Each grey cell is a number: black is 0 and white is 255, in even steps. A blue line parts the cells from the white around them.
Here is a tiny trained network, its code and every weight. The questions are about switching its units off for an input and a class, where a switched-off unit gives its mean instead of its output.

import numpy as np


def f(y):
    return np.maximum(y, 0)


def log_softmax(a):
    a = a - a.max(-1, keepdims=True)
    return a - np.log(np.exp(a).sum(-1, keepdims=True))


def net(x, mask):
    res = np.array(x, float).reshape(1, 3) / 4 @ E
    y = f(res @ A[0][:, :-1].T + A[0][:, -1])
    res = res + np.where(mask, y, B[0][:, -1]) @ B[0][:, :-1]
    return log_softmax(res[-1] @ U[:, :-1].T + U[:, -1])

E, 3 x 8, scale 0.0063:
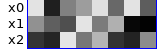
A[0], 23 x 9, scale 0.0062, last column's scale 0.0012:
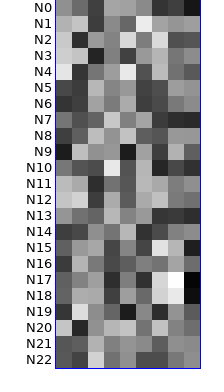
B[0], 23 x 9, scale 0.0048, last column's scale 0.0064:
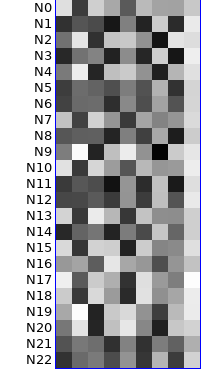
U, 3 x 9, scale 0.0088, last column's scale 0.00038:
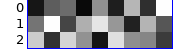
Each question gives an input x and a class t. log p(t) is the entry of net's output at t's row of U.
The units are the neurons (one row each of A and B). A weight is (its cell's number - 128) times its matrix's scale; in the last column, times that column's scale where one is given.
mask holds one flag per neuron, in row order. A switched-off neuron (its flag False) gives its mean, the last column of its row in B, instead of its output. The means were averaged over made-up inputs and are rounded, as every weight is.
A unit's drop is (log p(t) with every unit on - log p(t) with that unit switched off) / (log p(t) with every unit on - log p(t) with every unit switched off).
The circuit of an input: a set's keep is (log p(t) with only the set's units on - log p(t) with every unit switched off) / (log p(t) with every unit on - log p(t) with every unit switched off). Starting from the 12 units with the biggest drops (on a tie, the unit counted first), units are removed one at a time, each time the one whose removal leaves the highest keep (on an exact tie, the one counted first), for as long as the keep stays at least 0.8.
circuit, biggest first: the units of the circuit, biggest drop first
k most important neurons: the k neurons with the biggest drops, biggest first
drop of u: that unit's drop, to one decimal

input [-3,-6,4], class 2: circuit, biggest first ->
(N17)
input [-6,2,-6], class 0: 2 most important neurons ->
(N1, N3)
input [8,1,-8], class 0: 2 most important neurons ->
(N3, N11)
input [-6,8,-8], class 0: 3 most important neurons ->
(N1, N3, N11)
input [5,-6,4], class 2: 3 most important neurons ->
(N17, N15, N18)
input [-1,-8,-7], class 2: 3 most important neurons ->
(N18, N17, N15)
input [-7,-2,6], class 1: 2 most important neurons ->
(N9, N19)
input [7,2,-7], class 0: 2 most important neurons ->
(N3, N11)
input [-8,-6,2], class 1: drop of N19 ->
0.2
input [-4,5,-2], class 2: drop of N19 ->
-0.1
